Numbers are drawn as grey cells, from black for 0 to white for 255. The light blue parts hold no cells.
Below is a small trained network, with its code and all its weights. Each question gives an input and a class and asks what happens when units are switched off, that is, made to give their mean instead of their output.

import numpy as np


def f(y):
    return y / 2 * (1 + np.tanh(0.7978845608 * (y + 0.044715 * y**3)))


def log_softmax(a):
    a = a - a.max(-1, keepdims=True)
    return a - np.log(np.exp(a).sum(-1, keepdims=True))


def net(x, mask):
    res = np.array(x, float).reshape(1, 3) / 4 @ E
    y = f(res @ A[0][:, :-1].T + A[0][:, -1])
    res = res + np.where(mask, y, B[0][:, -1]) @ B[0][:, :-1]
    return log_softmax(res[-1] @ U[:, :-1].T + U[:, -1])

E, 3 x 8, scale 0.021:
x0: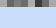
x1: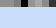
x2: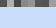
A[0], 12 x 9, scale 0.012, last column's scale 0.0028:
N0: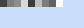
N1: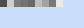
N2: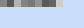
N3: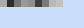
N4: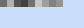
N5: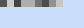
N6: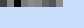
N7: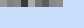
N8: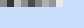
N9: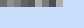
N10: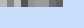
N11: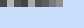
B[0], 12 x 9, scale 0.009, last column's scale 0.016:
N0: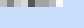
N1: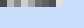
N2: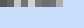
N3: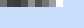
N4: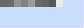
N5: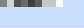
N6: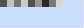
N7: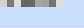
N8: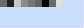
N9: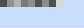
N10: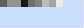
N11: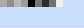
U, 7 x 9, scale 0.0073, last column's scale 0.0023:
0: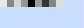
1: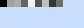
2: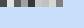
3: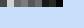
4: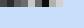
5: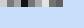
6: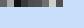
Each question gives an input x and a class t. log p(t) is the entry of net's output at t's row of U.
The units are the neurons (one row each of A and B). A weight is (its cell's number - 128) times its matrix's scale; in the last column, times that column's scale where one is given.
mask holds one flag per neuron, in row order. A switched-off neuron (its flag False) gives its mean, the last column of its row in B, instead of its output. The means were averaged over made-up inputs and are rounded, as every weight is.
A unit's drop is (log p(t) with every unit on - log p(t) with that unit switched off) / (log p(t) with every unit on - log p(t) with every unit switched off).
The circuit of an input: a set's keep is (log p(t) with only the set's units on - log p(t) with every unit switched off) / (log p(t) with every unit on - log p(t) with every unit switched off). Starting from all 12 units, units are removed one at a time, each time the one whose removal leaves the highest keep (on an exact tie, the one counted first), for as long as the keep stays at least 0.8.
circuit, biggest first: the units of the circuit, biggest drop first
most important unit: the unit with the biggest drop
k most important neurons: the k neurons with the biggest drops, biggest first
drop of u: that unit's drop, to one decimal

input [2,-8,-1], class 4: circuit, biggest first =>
N3
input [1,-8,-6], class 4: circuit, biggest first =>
N3; N11
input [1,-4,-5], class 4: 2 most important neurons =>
N11; N7
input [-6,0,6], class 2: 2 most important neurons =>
N5; N0
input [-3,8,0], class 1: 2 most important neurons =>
N9; N10
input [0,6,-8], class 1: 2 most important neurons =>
N9; N2
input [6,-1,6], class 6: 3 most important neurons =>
N5; N3; N0
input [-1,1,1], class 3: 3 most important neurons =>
N0; N7; N5
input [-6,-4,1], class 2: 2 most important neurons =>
N11; N7
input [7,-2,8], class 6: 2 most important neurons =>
N5; N3
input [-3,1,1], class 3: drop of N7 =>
0.2
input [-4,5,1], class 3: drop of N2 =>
0.1
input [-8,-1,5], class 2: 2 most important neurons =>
N0; N5
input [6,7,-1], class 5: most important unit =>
N10
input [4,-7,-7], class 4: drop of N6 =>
0.0
